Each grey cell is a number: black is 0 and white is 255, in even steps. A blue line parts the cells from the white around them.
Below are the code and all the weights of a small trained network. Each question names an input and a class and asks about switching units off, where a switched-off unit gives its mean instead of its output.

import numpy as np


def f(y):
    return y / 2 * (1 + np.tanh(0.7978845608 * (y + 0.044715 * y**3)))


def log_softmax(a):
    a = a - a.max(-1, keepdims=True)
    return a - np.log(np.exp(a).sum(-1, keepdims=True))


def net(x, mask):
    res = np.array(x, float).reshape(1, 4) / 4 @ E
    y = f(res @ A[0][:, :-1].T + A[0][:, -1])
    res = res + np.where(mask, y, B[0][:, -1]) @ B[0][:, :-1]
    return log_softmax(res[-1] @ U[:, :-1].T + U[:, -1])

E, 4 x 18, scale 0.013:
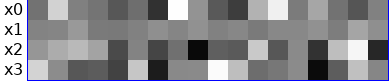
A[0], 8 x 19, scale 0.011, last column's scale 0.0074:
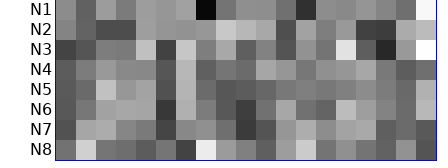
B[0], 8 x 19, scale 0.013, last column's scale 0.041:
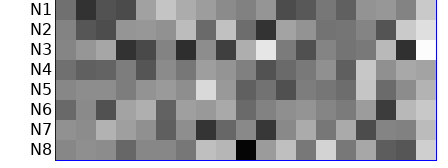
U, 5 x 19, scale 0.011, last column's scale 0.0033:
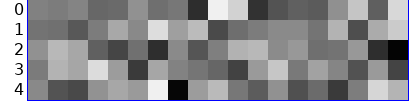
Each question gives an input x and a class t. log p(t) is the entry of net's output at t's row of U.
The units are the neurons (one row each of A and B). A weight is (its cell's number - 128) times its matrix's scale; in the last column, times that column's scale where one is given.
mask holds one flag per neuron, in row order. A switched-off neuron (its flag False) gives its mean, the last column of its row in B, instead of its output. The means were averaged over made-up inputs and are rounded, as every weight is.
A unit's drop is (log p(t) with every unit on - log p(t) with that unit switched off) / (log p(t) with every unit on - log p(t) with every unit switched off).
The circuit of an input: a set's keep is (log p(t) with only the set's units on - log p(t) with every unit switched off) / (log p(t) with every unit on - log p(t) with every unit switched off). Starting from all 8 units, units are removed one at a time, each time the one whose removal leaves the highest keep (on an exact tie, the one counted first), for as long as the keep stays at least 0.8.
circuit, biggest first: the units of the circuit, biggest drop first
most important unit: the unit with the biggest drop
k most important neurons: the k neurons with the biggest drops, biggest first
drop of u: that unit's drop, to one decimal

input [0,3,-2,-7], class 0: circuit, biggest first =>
(N3)
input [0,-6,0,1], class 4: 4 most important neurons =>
(N3 N8 N5 N6)
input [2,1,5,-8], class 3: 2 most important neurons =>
(N7 N1)
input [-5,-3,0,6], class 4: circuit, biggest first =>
(N3 N8)
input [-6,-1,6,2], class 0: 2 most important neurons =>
(N2 N8)
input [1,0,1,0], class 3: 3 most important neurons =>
(N3 N1 N2)
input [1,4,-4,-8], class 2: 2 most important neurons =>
(N3 N1)
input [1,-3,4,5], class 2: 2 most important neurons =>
(N2 N1)
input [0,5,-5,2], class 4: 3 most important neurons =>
(N2 N8 N5)
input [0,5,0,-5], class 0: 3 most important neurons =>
(N2 N3 N8)
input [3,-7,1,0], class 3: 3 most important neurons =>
(N3 N1 N2)
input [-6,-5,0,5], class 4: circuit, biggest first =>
(N3 N8)
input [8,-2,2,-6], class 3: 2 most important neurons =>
(N7 N6)
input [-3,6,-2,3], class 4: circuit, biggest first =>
(N8)
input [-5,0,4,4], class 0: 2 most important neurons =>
(N2 N6)
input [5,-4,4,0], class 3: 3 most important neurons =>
(N3 N1 N7)
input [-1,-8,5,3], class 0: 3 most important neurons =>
(N2 N8 N6)
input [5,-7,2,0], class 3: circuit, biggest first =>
(N3 N1 N2)
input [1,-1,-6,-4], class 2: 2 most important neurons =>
(N3 N1)
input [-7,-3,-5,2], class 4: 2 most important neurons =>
(N2 N8)
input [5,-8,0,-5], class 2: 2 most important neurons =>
(N3 N2)
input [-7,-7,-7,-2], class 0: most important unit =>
N3
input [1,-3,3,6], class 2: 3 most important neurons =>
(N2 N1 N6)
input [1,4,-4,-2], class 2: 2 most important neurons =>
(N3 N1)
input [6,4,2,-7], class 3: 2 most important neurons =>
(N7 N6)
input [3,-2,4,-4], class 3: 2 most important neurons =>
(N7 N1)
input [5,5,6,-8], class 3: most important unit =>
N7
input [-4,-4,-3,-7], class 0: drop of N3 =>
1.7
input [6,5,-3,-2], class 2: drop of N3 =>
0.2
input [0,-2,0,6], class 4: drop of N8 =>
0.7
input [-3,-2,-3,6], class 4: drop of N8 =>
0.5
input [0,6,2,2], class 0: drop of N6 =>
0.5
